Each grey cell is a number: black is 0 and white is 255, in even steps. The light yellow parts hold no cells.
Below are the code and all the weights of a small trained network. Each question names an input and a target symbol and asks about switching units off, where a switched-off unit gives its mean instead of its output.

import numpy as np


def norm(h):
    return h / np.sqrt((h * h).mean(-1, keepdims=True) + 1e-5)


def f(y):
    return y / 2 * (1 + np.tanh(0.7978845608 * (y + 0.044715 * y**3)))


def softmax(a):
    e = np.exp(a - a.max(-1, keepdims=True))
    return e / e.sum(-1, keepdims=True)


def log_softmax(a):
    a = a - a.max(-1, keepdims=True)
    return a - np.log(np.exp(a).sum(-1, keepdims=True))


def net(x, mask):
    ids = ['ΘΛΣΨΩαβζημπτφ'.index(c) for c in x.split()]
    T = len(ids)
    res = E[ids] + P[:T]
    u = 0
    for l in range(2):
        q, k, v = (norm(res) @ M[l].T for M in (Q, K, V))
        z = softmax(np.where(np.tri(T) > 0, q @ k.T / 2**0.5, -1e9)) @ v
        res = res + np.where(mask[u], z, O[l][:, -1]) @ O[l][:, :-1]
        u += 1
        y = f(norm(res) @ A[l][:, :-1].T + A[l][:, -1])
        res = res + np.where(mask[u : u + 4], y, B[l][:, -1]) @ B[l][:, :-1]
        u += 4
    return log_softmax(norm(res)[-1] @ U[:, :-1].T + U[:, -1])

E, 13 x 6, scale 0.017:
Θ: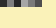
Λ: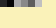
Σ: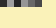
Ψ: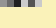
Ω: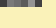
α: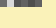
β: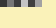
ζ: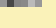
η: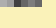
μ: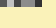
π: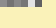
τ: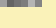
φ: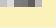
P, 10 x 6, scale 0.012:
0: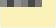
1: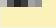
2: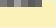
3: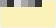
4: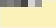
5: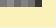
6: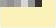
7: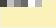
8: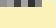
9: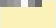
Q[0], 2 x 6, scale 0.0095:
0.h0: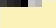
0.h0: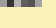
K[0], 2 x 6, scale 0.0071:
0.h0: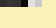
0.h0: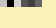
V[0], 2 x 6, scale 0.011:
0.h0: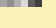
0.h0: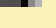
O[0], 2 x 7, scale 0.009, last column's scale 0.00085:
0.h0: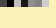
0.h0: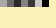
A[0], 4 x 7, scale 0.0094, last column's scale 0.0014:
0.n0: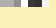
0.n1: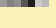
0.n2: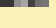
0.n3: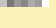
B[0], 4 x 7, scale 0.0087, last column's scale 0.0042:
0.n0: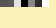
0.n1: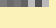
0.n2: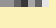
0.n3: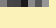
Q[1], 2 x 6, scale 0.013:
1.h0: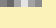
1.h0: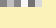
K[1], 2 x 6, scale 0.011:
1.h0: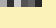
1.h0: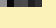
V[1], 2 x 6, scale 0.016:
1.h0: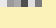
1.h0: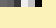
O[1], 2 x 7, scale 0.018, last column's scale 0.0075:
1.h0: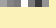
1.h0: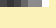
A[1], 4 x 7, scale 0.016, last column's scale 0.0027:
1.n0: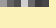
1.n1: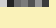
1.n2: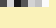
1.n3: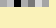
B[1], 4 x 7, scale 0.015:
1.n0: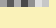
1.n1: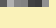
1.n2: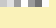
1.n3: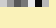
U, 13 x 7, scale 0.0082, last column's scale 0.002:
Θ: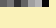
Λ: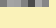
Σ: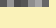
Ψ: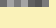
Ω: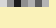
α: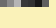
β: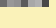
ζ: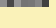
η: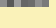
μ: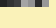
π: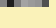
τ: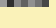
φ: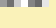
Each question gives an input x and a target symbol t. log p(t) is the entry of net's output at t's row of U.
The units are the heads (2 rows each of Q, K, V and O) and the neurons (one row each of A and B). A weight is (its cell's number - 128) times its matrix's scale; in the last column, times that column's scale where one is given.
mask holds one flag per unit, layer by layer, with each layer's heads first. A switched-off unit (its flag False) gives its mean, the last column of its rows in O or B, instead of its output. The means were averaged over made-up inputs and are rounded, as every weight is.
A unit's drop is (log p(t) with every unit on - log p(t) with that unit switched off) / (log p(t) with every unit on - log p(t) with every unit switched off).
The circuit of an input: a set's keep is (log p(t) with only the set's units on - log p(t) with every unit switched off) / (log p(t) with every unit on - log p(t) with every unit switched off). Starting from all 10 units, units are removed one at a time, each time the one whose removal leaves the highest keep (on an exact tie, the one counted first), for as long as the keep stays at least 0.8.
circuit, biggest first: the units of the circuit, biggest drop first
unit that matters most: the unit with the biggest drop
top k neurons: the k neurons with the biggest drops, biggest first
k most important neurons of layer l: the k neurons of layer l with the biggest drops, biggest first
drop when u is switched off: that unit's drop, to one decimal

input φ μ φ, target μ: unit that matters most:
0.n3
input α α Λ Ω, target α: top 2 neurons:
1.n2, 0.n2
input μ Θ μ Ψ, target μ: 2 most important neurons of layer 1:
1.n0, 1.n1
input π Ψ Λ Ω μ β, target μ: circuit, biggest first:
0.n0, 1.h0
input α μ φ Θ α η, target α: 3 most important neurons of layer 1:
1.n2, 1.n3, 1.n0
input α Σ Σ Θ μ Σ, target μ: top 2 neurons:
0.n0, 1.n3
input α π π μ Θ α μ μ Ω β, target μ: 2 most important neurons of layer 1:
1.n0, 1.n2
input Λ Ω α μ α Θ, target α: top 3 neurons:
0.n0, 1.n2, 1.n3
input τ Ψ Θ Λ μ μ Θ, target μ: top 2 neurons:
0.n2, 1.n0
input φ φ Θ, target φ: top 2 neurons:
1.n3, 1.n0
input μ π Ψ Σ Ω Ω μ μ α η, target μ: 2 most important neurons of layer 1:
1.n0, 1.n2
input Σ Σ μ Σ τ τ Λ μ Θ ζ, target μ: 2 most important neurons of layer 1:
1.n2, 1.n1
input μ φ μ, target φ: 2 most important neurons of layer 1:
1.n3, 1.n0
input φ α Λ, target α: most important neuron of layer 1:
1.n1
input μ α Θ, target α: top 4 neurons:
0.n0, 1.n2, 0.n2, 1.n3
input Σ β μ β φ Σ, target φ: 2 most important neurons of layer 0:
0.n0, 0.n1
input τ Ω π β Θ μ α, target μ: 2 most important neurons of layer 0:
0.n0, 0.n3
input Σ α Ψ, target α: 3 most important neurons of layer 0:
0.n0, 0.n2, 0.n1
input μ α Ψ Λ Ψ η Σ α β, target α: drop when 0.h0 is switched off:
0.0
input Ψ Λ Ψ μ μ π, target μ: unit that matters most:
1.h0
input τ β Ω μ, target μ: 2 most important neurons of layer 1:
1.n2, 1.n0
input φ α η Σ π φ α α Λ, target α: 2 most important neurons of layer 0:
0.n2, 0.n3
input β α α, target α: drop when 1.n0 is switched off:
0.2
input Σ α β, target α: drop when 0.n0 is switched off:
0.8
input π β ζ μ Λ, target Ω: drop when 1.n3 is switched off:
0.3
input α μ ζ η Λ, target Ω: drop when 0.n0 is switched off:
0.1
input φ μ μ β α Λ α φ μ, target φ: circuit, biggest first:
1.h0
